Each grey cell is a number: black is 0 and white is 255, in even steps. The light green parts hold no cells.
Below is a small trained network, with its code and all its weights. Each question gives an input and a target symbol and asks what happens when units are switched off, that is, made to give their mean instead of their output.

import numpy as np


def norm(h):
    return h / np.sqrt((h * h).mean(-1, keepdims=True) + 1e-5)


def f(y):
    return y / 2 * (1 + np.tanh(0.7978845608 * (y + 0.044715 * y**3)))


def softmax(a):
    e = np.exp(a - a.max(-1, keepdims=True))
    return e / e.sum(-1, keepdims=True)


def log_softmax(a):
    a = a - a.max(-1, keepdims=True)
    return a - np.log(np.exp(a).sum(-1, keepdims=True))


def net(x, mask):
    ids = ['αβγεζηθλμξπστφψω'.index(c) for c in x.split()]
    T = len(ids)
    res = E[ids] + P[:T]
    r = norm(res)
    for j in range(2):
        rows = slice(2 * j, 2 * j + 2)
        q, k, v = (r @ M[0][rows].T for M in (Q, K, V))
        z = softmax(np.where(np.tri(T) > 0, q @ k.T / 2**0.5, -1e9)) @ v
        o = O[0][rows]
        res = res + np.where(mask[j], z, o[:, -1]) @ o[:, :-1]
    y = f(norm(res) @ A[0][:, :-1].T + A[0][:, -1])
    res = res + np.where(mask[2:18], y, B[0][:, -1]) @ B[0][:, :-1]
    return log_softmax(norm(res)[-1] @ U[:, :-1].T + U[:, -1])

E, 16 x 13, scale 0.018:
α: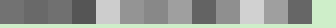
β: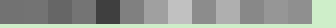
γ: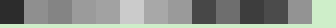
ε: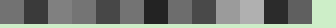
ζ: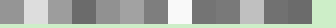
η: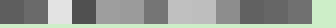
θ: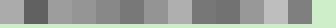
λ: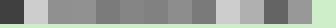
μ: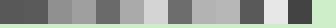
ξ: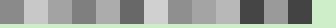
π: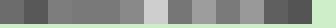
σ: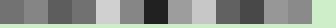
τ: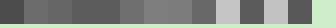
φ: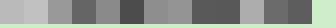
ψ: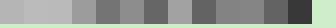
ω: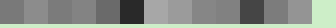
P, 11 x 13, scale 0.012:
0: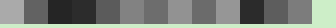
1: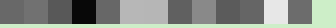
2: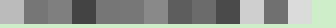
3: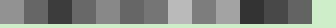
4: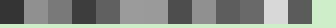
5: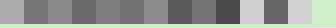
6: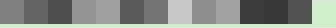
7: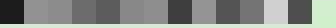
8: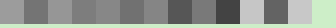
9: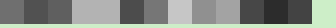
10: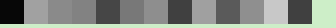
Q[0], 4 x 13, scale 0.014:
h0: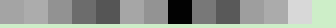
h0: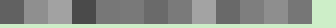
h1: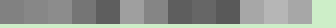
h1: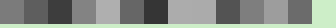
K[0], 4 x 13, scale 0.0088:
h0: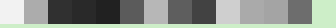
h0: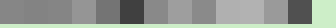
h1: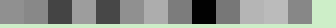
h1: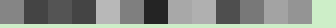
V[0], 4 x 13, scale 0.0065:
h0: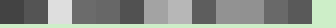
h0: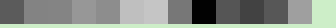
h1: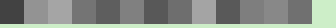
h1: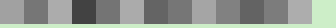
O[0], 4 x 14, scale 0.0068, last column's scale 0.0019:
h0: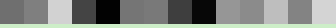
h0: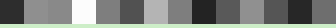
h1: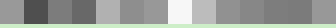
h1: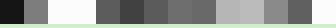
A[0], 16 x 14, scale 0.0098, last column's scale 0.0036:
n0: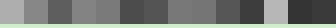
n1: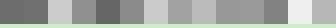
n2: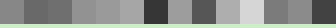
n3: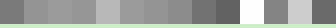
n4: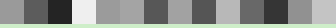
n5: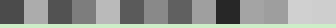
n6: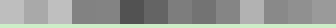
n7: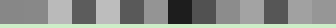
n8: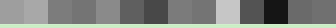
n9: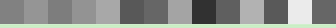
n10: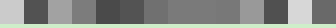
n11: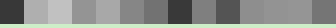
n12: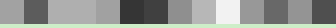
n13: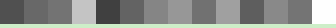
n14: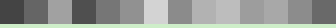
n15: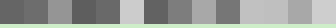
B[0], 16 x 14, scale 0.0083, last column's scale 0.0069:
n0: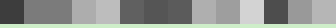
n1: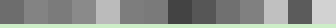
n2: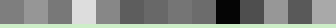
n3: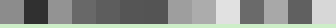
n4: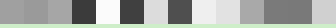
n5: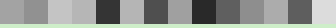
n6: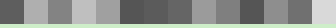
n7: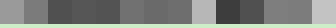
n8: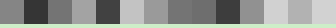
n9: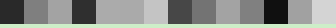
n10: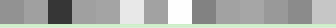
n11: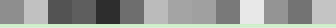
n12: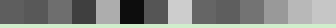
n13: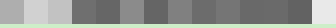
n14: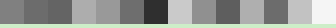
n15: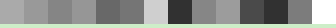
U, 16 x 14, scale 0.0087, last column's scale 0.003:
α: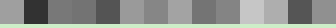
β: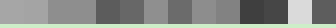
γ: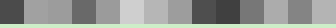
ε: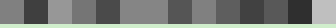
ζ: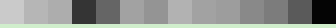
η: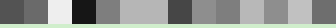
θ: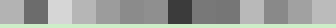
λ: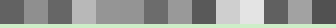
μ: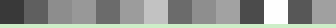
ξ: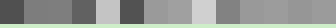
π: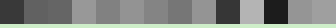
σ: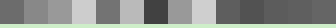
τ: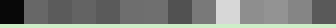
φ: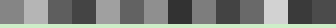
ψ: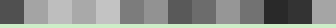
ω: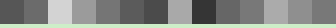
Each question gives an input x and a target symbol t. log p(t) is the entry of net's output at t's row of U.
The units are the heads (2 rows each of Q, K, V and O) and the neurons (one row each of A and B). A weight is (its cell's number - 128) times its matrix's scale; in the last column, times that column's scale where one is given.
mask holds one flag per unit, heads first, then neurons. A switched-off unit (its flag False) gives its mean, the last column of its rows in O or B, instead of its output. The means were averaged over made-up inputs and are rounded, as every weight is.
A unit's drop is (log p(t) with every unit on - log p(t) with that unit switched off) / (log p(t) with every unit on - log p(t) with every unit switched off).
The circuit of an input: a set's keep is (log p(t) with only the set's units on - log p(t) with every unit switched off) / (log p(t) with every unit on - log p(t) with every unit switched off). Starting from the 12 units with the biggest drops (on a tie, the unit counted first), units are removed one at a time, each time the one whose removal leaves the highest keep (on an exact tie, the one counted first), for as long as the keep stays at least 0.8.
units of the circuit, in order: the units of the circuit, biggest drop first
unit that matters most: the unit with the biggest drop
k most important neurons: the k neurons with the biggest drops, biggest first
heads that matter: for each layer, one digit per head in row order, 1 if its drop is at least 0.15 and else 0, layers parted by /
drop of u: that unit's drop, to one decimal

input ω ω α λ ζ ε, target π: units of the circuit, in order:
(n10; n2; n9; n7)
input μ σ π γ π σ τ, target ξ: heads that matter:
10
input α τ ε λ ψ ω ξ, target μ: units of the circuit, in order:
(n8)
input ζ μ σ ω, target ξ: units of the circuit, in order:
(h0; n4)
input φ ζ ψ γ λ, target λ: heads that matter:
01
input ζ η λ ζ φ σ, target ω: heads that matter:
01
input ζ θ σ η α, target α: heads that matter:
00
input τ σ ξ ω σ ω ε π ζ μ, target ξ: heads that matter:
10
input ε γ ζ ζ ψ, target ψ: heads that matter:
01
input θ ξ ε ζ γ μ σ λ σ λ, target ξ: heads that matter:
00
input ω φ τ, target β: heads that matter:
00
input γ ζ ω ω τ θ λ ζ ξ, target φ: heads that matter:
00
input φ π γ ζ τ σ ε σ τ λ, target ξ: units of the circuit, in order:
(n4; n12)
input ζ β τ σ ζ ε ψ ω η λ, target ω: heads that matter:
10
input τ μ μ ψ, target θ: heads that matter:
00
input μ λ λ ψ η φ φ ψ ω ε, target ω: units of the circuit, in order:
(h0; n12; n2)
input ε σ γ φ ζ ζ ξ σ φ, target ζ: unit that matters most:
n10
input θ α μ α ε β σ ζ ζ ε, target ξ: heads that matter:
00
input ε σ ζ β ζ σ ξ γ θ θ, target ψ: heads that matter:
10
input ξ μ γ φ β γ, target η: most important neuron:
(n9)
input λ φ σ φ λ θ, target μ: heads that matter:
00
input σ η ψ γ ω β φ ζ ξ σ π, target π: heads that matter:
01
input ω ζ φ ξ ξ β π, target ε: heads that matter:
11
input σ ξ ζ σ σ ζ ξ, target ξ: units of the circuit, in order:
(h0; n12)
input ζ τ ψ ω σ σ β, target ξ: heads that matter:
10
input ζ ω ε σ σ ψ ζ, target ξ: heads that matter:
10
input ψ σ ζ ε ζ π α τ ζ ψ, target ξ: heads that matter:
10
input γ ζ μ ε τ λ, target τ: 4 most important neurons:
(n3; n9; n1; n7)
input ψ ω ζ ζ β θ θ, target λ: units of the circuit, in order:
(h1; h0; n0; n10)
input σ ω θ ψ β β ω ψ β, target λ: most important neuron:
(n10)
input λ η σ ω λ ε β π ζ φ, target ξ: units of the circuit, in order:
(h0; n12)
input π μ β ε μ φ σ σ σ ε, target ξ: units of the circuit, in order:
(n4; n12)
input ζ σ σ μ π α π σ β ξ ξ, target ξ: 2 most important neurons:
(n14; n5)
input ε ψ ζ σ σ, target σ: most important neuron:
(n5)
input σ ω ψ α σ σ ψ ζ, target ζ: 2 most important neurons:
(n15; n0)
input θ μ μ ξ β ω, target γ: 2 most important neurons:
(n10; n9)
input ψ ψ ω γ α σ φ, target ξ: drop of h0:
0.5
